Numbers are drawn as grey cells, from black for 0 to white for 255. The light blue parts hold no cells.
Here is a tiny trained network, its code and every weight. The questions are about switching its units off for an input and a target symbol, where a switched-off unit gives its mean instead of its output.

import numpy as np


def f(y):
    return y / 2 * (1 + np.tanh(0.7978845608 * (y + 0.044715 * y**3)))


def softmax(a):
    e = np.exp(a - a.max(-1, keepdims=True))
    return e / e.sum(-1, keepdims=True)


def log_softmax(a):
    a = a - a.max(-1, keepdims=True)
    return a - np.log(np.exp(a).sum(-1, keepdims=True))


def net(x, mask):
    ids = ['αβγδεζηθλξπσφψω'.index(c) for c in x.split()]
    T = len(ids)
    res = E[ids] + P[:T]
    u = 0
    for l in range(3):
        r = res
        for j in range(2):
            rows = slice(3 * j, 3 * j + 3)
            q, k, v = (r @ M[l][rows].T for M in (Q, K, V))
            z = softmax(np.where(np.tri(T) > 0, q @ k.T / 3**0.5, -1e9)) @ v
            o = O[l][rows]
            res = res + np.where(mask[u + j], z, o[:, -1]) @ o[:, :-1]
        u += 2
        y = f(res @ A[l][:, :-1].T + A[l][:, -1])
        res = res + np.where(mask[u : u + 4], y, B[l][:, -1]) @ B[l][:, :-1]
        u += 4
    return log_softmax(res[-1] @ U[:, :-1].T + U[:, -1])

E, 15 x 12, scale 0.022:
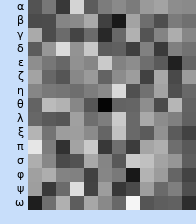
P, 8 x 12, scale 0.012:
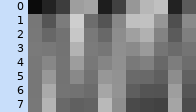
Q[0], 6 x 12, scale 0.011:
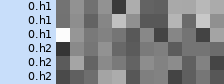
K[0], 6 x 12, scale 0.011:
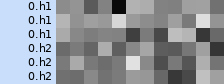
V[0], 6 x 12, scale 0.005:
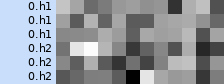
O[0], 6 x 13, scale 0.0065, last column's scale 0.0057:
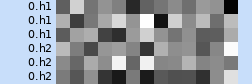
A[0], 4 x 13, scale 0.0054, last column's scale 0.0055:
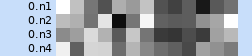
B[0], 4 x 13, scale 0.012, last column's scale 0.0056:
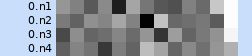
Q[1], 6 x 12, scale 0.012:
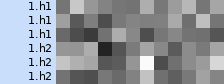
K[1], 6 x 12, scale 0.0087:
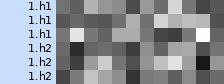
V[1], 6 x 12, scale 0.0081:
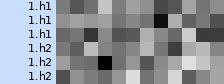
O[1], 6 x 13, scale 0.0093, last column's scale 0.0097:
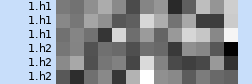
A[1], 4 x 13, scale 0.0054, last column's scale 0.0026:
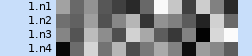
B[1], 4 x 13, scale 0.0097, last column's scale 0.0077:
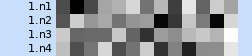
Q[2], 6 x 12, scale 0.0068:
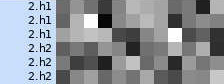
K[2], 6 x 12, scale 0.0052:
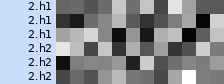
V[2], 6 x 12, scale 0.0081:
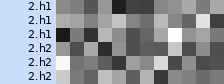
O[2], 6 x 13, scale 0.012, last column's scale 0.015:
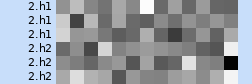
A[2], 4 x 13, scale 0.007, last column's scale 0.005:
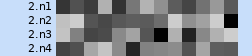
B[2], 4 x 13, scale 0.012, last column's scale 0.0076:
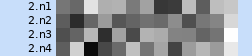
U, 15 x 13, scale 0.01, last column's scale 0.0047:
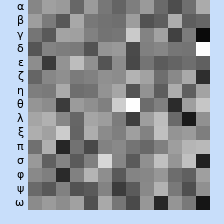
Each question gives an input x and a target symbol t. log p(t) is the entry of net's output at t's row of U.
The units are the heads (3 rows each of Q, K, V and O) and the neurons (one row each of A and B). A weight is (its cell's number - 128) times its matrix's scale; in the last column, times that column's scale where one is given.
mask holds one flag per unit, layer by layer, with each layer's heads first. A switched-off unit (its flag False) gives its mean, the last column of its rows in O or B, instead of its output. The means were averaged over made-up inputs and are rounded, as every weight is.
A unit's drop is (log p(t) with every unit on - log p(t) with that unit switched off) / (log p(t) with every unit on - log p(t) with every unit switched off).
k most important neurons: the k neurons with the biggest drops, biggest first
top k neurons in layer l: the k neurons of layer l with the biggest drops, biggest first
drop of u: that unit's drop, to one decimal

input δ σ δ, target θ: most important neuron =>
[0.n2]
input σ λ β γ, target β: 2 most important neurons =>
[0.n3, 0.n1]
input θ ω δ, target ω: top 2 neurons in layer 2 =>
[2.n3, 2.n1]
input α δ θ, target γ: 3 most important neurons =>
[1.n1, 0.n1, 1.n4]
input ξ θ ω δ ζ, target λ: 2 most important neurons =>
[1.n2, 0.n1]
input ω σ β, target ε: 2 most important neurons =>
[2.n1, 1.n3]
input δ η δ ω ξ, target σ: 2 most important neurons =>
[0.n1, 0.n4]
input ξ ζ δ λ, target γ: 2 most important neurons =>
[1.n1, 0.n1]
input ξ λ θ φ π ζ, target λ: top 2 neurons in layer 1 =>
[1.n2, 1.n4]
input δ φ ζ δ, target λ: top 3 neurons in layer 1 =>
[1.n3, 1.n2, 1.n1]
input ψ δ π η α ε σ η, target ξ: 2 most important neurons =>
[0.n2, 0.n1]
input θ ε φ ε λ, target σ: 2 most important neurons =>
[0.n1, 1.n1]
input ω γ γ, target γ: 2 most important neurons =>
[1.n2, 1.n1]
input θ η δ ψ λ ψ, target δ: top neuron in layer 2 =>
[2.n4]
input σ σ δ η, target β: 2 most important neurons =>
[0.n1, 0.n2]
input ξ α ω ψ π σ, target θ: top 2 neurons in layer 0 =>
[0.n1, 0.n4]
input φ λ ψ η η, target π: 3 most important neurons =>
[0.n1, 0.n2, 1.n3]
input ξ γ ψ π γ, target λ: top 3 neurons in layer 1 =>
[1.n2, 1.n1, 1.n4]
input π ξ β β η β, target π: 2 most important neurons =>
[2.n4, 0.n1]
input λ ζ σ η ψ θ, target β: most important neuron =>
[0.n2]
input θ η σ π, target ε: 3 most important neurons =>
[2.n2, 2.n4, 0.n2]
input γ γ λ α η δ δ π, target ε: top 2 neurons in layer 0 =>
[0.n1, 0.n3]
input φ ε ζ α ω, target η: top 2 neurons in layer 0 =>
[0.n2, 0.n1]
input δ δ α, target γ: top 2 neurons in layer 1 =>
[1.n1, 1.n4]
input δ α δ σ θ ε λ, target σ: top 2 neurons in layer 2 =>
[2.n1, 2.n4]
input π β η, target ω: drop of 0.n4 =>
0.0
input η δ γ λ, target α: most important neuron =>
[2.n3]
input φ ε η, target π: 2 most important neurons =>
[0.n1, 0.n2]
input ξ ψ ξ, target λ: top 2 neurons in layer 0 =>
[0.n2, 0.n4]
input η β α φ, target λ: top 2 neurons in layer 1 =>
[1.n4, 1.n1]
